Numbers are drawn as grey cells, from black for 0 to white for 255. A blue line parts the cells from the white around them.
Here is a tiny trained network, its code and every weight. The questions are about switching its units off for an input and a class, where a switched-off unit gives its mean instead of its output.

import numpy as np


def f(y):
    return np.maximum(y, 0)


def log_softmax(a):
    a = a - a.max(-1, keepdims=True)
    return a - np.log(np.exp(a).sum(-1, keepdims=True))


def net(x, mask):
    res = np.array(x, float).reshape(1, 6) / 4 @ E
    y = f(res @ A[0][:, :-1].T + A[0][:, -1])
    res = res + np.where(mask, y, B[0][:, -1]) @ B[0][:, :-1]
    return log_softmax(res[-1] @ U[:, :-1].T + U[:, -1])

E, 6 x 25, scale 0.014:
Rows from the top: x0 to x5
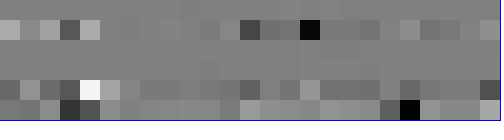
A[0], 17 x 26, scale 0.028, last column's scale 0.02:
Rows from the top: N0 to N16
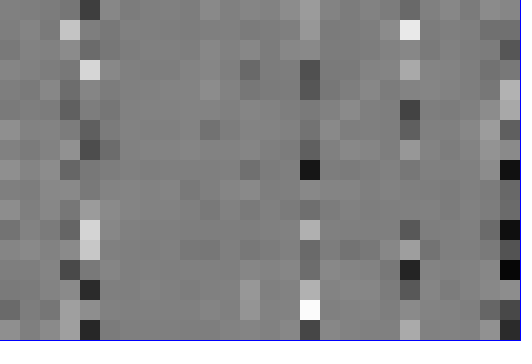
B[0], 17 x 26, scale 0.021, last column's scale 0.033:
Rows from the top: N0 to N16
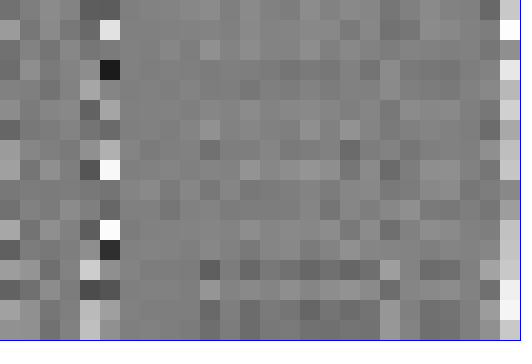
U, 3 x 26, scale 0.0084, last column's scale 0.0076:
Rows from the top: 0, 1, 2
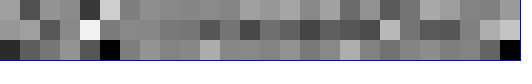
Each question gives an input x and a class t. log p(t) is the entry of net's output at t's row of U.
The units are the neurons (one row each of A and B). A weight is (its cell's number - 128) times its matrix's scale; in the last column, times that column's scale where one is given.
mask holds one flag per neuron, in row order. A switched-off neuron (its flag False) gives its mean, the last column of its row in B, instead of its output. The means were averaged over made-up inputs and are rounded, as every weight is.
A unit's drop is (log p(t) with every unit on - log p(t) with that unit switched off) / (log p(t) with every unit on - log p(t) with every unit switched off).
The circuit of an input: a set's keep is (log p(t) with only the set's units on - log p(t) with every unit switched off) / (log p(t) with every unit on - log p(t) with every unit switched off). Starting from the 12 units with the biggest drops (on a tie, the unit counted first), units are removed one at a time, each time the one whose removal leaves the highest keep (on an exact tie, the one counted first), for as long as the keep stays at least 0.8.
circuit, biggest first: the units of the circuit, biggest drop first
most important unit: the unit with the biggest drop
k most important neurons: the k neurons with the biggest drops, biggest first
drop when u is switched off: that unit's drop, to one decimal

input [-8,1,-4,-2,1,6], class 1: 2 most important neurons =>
[N13, N1]
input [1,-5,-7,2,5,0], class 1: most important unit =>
N15
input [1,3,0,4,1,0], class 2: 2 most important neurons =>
[N15, N13]
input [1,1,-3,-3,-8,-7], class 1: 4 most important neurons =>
[N16, N8, N14, N11]
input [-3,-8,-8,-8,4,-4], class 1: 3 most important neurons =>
[N15, N8, N5]
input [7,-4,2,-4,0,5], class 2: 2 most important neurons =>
[N1, N8]
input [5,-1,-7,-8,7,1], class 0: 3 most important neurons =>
[N11, N16, N13]
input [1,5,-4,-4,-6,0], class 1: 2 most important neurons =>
[N16, N1]
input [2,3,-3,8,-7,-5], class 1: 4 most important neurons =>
[N16, N14, N11, N5]
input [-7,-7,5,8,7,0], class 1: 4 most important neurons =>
[N15, N1, N8, N14]
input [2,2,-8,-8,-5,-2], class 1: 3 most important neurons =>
[N16, N11, N14]
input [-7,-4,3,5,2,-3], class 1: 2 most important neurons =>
[N15, N8]
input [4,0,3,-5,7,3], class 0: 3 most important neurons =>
[N11, N15, N16]
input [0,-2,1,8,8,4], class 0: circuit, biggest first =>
[N11]
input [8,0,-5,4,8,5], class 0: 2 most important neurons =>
[N11, N15]
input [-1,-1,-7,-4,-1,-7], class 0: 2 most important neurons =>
[N1, N13]
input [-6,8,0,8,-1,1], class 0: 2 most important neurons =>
[N8, N15]
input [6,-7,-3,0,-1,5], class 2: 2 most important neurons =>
[N14, N1]
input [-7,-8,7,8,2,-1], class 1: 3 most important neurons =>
[N15, N8, N5]
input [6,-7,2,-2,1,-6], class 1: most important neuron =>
[N15]
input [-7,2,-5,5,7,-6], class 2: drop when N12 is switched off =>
0.2
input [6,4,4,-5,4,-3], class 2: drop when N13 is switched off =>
0.1
